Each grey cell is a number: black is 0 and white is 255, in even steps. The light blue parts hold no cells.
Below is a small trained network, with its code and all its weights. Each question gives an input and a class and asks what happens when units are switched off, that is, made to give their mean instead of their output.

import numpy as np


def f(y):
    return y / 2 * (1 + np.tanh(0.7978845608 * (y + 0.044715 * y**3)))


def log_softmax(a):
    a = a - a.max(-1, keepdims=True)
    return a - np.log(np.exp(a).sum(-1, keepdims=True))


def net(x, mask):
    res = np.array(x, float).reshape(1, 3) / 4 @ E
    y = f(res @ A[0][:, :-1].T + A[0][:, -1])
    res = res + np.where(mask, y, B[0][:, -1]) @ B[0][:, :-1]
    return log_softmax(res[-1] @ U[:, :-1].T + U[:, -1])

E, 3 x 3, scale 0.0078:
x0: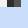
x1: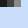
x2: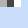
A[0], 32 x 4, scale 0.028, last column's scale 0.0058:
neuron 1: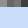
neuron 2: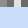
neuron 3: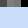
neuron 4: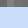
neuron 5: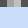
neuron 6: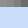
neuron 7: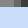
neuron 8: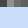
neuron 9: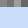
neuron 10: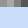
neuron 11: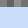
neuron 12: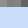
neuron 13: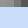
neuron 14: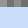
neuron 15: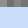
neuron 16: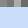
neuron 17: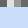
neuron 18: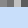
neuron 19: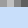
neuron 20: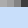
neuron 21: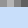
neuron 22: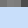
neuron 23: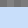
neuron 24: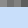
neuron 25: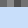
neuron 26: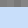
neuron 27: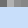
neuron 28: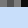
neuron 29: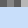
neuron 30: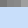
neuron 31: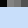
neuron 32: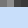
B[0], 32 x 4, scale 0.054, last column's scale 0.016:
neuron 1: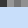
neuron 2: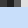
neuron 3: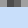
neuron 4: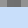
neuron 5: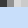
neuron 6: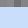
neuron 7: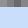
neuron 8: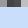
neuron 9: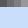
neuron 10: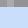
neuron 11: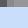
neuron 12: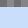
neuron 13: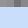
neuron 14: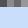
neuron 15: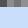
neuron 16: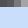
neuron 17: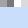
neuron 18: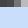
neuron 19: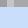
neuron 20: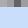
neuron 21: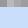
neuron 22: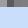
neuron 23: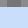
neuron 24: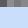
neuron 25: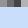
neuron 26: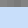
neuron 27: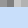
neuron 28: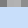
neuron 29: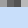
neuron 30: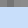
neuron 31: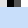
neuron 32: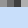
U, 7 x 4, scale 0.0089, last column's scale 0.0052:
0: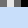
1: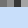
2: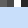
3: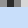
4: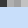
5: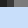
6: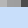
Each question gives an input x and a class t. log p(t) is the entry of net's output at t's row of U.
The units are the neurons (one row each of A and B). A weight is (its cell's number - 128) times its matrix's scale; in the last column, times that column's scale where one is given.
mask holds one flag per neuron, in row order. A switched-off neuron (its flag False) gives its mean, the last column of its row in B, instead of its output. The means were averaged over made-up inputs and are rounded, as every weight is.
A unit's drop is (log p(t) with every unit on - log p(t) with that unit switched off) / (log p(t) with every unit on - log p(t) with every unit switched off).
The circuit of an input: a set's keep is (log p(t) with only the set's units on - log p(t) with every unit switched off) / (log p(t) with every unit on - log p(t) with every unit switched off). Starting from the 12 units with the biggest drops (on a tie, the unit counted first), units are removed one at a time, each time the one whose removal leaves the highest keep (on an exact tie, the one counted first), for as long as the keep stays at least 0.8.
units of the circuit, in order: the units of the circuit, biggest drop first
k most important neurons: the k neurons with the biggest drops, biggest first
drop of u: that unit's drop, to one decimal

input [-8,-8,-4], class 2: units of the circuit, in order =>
(neuron 17)
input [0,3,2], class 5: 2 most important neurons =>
(neuron 17; neuron 31)
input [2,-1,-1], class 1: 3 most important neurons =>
(neuron 17; neuron 31; neuron 5)
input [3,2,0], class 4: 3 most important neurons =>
(neuron 31; neuron 2; neuron 17)
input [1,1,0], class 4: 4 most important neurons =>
(neuron 31; neuron 2; neuron 17; neuron 8)
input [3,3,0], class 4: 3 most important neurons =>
(neuron 31; neuron 2; neuron 17)
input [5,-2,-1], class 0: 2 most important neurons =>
(neuron 31; neuron 2)
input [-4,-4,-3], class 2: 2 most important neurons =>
(neuron 17; neuron 27)
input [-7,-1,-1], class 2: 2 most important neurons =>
(neuron 17; neuron 5)
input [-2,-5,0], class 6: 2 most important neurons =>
(neuron 2; neuron 5)
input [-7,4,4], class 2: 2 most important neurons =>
(neuron 5; neuron 17)
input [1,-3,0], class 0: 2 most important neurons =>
(neuron 31; neuron 17)
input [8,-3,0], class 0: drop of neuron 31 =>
0.2
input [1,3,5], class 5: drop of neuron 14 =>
0.0
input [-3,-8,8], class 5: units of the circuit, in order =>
(neuron 2)
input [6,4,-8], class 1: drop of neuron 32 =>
0.1
